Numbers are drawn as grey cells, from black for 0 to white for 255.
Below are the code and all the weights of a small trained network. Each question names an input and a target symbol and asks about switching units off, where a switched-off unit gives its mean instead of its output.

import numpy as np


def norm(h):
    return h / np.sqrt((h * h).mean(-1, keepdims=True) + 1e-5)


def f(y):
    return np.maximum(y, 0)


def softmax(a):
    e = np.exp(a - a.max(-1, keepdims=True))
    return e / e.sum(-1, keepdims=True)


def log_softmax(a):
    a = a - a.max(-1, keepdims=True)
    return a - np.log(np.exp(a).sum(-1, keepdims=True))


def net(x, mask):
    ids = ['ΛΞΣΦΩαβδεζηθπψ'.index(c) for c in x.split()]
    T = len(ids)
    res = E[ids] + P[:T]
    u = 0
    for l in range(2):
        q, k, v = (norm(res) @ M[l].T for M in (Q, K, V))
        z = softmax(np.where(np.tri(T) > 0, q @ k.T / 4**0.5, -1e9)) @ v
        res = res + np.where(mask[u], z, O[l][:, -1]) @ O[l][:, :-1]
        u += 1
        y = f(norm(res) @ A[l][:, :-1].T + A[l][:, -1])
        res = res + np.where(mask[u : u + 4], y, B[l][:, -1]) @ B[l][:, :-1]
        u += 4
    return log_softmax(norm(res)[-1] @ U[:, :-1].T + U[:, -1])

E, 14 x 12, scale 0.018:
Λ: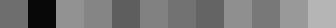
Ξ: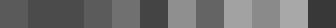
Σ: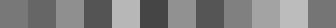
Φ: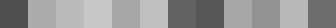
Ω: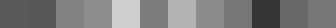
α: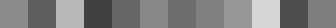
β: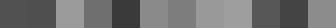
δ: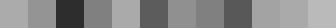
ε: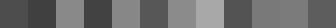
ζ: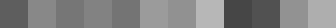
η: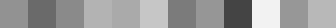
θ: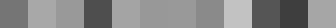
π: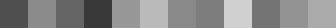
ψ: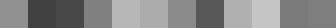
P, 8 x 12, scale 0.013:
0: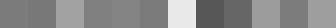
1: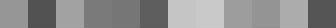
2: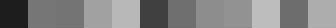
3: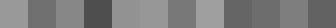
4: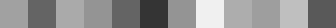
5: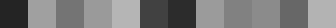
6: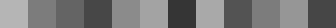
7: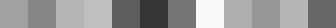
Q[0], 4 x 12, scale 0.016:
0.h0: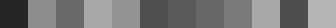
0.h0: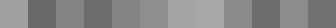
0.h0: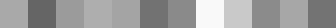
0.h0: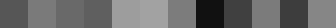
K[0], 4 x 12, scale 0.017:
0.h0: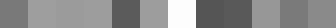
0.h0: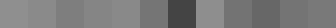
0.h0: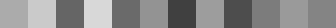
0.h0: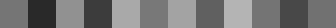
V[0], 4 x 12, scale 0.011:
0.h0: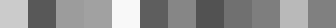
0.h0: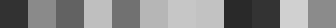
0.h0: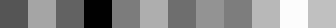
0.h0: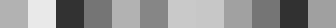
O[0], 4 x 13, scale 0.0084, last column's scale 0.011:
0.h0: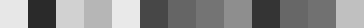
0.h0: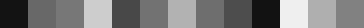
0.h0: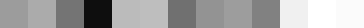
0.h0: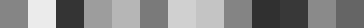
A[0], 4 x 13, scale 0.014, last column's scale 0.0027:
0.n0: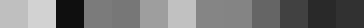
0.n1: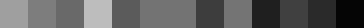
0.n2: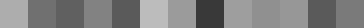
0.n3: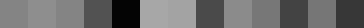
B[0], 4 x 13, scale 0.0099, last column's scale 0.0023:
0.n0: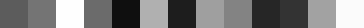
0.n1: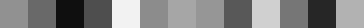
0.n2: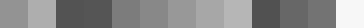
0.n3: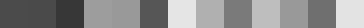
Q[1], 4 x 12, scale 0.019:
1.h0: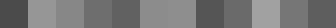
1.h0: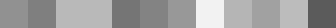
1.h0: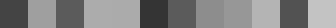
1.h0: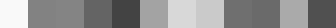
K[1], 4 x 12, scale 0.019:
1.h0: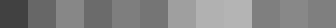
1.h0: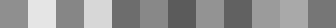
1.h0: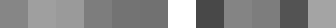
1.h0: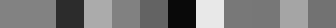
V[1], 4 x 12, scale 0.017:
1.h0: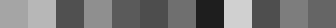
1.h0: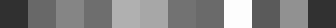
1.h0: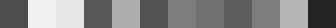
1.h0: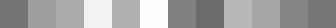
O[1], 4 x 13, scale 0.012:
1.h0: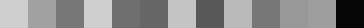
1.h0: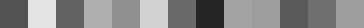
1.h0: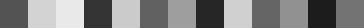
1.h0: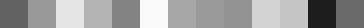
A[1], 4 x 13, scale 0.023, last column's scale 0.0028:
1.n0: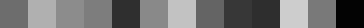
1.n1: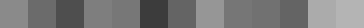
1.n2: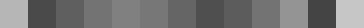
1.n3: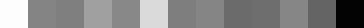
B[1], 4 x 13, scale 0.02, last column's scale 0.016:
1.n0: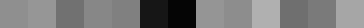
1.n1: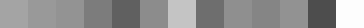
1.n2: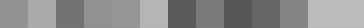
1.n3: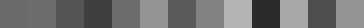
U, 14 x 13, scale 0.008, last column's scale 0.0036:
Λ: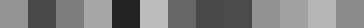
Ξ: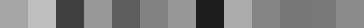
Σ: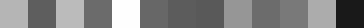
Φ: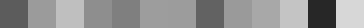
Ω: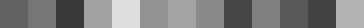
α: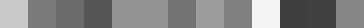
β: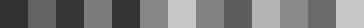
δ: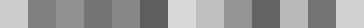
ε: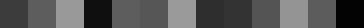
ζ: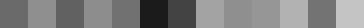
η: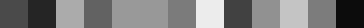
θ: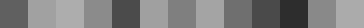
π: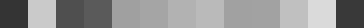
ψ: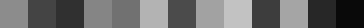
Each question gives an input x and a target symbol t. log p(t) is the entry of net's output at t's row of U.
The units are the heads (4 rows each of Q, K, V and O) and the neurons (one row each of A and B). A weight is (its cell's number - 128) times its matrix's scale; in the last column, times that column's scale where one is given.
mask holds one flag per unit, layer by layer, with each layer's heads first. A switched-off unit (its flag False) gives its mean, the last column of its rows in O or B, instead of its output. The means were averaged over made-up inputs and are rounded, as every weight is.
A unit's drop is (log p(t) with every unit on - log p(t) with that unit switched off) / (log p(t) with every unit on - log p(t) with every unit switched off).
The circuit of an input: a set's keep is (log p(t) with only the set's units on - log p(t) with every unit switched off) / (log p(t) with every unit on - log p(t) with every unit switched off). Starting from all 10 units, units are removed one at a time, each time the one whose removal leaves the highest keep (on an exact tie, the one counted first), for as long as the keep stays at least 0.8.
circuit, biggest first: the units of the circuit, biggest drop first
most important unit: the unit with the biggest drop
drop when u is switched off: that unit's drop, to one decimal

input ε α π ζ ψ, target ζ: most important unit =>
0.h0
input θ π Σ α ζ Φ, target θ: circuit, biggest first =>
[0.h0; 0.n0]
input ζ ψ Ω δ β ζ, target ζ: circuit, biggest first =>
[0.h0; 1.n0]
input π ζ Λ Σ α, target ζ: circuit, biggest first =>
[0.h0; 1.n0]
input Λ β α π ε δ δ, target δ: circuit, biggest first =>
[1.h0; 1.n1]
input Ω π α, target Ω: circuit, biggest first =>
[0.h0; 0.n1]
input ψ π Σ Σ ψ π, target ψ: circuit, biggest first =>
[1.h0; 1.n3; 0.h0]
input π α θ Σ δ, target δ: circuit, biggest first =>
[1.n1; 0.h0]
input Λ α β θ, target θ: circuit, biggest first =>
[0.n0; 0.h0]
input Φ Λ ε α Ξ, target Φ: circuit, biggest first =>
[1.h0; 0.h0]
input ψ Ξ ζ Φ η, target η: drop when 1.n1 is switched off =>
0.1
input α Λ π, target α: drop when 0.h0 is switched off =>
0.9
